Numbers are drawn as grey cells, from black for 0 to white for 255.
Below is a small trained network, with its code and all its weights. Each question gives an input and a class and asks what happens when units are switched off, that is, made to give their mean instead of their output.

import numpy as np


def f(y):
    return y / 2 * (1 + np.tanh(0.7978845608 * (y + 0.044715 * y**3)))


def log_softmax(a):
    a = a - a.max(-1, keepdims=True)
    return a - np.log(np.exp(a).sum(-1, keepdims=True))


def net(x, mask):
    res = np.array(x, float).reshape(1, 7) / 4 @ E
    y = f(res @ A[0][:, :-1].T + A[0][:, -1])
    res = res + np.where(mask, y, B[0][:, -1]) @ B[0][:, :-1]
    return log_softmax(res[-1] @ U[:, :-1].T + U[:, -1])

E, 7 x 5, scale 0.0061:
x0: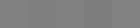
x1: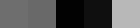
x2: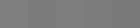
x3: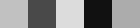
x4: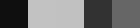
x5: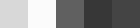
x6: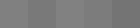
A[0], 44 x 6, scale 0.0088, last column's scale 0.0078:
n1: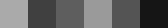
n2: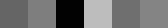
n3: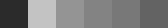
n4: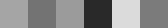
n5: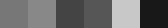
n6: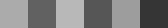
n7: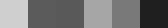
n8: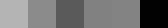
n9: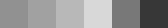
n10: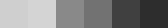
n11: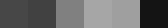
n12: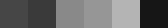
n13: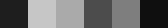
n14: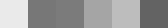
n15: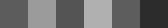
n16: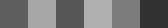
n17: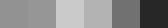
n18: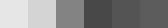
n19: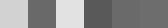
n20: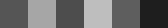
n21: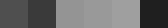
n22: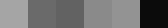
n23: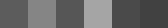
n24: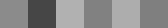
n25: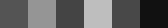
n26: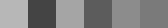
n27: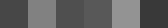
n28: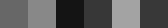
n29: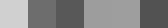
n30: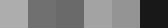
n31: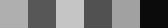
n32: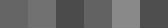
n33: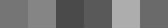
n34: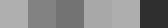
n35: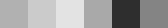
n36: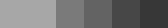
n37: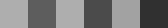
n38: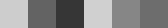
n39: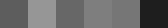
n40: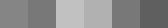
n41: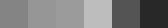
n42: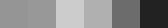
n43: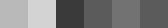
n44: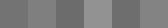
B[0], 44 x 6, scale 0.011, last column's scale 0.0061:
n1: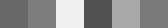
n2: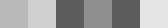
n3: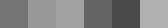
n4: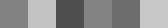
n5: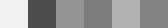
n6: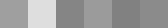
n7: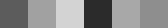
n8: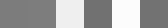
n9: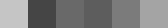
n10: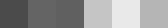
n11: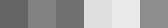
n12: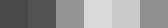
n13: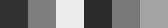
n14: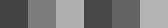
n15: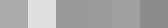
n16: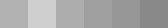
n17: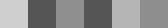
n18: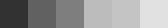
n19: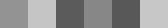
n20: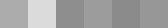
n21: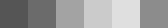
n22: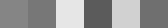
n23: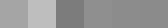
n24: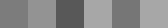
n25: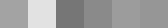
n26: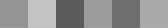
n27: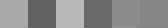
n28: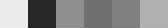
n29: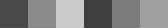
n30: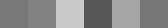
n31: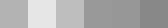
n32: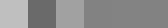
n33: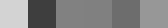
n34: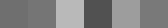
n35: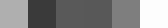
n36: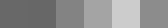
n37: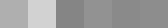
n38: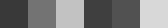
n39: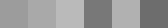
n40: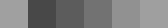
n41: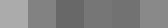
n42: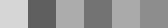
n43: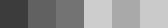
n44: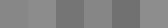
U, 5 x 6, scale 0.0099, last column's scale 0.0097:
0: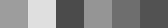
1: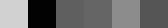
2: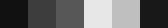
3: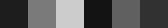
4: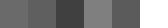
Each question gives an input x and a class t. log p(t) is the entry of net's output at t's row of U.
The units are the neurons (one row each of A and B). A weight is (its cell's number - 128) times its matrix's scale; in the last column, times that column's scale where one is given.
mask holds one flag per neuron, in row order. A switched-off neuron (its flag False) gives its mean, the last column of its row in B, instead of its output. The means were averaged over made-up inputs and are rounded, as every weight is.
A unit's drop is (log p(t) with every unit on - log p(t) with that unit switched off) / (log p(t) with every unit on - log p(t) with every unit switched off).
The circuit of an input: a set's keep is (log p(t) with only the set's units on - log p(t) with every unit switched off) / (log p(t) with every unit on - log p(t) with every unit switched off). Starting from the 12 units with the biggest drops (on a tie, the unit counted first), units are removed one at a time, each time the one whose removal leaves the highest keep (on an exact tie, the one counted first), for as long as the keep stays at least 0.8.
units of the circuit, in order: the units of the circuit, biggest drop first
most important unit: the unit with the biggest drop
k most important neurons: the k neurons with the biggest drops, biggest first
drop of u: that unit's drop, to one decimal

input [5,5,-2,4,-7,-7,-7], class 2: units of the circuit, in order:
(n12)
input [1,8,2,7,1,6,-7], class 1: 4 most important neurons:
(n28 n33 n5 n2)
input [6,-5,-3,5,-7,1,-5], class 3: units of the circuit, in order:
(n14 n29)
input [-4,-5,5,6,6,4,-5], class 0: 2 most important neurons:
(n19 n38)
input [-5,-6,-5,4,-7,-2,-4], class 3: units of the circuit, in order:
(n14 n38)
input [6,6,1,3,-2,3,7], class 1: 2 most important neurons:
(n28 n33)
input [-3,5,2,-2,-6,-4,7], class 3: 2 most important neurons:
(n38 n29)
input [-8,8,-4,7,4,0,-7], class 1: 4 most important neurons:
(n28 n33 n5 n2)
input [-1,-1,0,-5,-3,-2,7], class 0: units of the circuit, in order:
(n2 n35)
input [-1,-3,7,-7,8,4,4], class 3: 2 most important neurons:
(n13 n3)
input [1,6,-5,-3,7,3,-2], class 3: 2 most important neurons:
(n13 n35)
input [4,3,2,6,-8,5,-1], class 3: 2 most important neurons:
(n14 n29)
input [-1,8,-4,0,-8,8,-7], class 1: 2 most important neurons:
(n28 n33)
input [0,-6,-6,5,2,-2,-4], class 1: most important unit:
n35
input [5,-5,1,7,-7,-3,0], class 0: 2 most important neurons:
(n26 n19)
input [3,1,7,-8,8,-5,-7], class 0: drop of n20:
0.1
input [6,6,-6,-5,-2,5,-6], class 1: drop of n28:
0.9
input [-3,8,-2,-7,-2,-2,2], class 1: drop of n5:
0.2
